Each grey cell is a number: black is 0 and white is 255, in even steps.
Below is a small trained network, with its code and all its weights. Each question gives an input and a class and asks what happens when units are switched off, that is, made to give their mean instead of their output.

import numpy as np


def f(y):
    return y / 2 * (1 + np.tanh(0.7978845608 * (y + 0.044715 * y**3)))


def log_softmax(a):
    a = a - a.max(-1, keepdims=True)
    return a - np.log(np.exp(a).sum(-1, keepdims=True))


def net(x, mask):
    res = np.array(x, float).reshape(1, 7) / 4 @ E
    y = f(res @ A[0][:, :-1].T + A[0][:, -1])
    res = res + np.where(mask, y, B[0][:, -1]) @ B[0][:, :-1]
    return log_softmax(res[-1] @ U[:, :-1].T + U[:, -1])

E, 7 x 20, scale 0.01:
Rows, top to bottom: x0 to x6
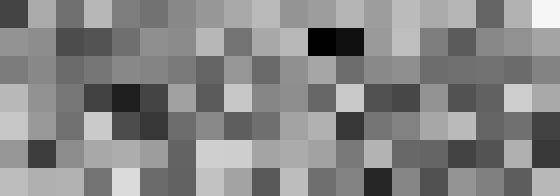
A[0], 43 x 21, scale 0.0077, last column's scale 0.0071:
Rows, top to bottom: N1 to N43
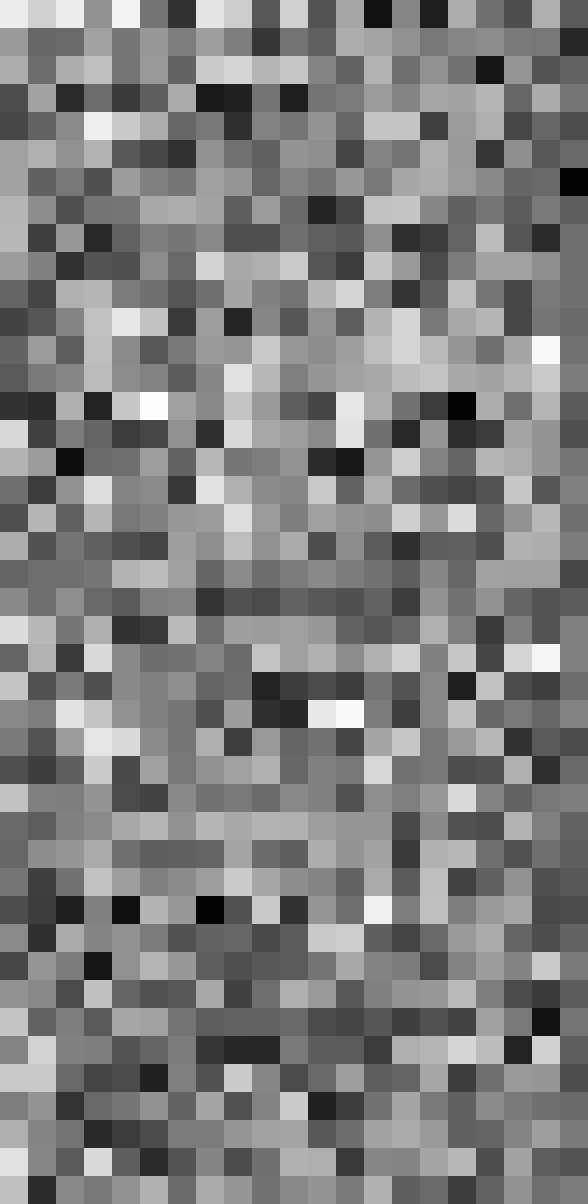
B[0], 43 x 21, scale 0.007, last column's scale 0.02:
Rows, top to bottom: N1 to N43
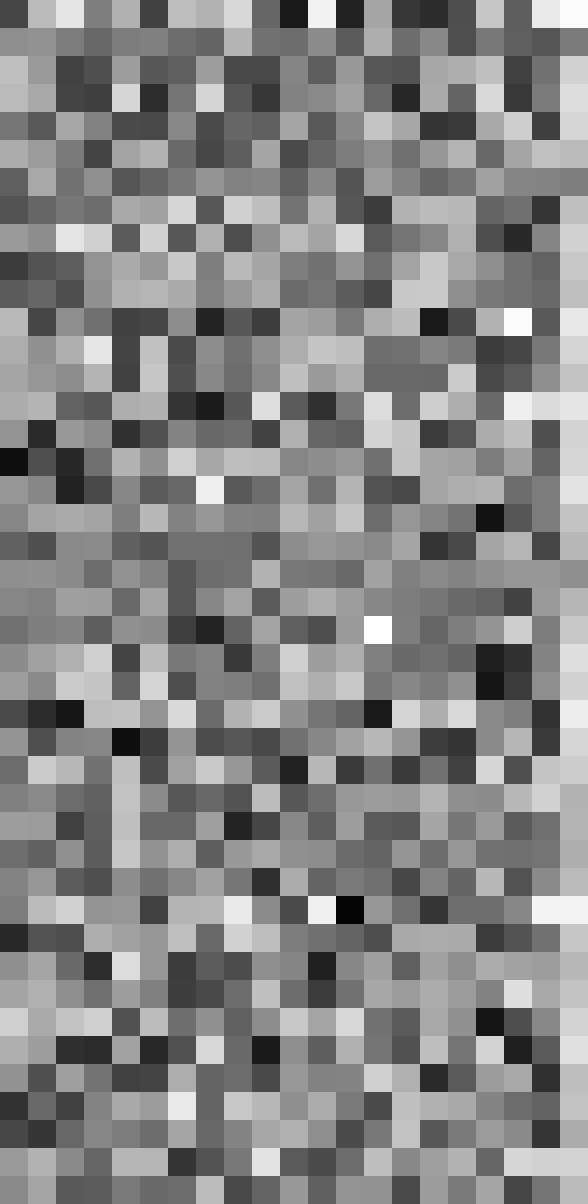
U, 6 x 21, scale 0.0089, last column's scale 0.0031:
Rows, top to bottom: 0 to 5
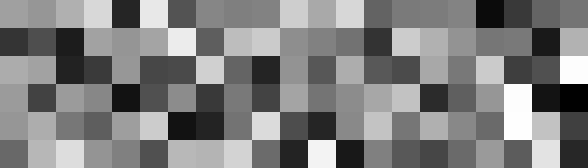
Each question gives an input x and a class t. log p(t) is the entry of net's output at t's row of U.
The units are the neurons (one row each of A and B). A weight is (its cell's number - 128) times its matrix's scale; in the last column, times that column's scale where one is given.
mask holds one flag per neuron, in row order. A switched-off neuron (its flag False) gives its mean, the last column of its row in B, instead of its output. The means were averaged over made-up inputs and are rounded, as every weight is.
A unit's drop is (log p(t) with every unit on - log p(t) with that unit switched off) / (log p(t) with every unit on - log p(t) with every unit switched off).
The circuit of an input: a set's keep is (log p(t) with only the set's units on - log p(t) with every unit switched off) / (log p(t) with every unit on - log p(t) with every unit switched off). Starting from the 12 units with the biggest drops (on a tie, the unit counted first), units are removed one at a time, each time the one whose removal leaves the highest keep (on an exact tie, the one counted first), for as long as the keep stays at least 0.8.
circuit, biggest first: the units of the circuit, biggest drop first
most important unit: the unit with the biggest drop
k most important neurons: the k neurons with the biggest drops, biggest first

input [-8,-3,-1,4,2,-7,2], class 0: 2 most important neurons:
N25, N9
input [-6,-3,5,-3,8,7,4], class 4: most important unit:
N42
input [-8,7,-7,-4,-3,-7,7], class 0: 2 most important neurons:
N25, N37
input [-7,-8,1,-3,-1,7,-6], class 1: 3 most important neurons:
N26, N34, N11
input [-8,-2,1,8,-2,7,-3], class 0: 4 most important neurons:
N9, N37, N25, N12
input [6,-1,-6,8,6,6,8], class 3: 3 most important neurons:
N16, N20, N33
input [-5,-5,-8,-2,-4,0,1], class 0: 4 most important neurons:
N9, N37, N17, N25
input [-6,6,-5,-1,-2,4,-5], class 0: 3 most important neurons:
N37, N9, N25
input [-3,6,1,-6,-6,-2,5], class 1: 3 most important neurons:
N40, N17, N8
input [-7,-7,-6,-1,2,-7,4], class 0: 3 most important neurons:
N9, N25, N37
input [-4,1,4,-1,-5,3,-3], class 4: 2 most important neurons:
N15, N24
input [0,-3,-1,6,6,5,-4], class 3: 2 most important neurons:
N16, N15
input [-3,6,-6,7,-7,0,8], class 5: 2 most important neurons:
N1, N12
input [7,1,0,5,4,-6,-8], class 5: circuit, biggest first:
N33
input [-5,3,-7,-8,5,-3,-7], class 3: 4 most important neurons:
N12, N27, N5, N1
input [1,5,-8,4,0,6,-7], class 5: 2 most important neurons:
N33, N28
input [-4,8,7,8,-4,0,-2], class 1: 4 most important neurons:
N17, N10, N40, N12
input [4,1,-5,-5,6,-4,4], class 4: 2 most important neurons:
N42, N36
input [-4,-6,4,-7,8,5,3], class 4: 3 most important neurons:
N42, N36, N6
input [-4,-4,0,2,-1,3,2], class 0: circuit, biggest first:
N37
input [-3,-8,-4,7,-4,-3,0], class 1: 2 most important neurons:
N26, N34
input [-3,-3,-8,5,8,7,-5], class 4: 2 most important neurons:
N42, N23
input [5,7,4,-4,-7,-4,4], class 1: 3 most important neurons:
N17, N40, N8
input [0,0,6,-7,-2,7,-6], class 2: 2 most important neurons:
N18, N28
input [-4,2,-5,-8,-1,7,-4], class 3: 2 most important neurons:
N12, N27
